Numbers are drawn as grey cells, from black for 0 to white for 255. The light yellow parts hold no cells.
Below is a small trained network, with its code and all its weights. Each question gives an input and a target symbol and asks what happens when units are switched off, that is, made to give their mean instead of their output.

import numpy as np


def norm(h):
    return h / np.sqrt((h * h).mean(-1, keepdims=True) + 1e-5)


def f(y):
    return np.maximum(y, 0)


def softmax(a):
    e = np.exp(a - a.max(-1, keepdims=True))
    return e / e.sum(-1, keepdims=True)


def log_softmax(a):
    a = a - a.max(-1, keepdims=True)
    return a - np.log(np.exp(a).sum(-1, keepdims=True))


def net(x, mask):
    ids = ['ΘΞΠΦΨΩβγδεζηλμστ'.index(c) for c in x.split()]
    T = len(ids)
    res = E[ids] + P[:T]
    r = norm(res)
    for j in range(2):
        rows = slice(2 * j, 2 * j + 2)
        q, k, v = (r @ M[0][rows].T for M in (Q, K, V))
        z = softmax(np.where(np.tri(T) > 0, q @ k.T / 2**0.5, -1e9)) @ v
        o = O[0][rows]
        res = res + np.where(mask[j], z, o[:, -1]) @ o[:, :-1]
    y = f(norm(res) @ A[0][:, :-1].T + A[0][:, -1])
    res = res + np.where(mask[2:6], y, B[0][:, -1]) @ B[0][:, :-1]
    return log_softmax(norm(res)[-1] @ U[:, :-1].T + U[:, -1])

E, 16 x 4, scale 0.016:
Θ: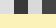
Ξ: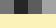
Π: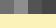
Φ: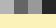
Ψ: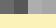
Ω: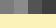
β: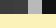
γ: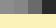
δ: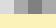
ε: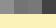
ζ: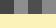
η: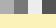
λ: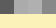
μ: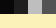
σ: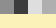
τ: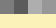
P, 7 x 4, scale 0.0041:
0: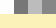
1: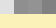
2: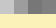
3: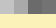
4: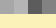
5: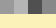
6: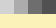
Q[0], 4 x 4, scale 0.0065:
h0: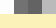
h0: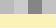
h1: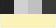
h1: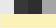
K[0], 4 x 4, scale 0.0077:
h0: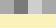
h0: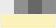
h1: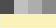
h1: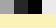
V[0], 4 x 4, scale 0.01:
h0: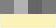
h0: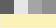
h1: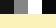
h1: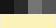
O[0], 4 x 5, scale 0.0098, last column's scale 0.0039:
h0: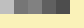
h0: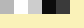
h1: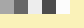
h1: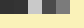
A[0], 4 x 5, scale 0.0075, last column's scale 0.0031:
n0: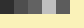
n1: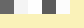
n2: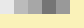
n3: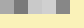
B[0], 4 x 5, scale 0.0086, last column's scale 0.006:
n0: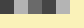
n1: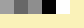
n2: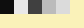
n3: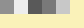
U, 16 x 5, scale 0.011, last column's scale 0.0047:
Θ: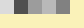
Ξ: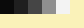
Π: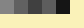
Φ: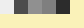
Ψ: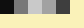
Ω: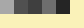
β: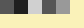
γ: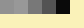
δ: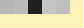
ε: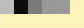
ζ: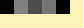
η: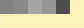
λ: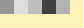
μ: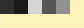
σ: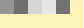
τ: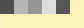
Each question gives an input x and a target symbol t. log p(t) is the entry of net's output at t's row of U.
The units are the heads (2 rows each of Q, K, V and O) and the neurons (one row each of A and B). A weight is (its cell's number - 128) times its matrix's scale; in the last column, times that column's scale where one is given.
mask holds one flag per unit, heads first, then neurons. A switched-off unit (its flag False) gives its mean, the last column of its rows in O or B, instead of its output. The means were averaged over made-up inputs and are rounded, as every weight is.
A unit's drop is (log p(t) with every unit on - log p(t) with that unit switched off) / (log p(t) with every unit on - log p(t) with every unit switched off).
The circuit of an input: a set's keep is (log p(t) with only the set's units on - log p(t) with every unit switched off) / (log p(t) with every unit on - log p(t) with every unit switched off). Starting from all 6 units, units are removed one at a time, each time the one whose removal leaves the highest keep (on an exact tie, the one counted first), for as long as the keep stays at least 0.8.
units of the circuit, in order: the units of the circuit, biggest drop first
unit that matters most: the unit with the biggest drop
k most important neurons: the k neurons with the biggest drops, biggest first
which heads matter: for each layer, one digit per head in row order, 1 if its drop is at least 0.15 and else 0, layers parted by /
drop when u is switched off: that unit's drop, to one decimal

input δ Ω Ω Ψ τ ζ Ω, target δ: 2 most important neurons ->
[n1 n0]
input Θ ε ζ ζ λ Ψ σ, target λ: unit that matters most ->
n3
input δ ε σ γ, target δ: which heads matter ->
01
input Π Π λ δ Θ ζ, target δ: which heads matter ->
11
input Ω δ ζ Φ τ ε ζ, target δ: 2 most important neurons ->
[n1 n2]
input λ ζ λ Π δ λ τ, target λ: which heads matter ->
10
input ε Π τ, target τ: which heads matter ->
10
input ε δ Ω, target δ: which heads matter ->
01
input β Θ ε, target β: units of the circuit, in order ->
[h1 h0]
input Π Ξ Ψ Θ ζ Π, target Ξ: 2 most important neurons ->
[n1 n3]
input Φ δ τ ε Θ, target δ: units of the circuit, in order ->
[h1 n2]
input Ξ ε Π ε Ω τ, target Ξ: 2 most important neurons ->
[n2 n0]
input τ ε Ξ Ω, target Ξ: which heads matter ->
10
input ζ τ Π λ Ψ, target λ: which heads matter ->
10
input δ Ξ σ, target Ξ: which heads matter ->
11
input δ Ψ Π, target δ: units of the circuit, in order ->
[h1]
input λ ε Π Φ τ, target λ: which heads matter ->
00
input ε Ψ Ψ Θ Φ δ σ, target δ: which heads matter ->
01
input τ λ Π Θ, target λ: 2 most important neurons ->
[n2 n3]
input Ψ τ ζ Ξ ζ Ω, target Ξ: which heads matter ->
01
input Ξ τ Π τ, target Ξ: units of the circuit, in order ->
[h1]
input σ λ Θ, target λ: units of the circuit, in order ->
[n2 h0]
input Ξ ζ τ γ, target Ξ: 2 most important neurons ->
[n1 n3]
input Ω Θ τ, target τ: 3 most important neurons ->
[n1 n3 n0]
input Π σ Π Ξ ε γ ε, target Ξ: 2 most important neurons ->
[n1 n3]
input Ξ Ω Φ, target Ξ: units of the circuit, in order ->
[h1 h0]
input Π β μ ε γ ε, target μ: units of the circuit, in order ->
[h1]
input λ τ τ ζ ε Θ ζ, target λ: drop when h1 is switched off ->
0.1
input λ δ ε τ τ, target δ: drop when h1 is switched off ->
0.6
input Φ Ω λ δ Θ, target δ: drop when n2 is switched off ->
0.2
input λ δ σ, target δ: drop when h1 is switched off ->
0.7
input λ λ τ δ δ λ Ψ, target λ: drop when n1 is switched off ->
0.2
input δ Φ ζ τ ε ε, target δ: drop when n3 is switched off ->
-0.1
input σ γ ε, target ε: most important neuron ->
[n2]
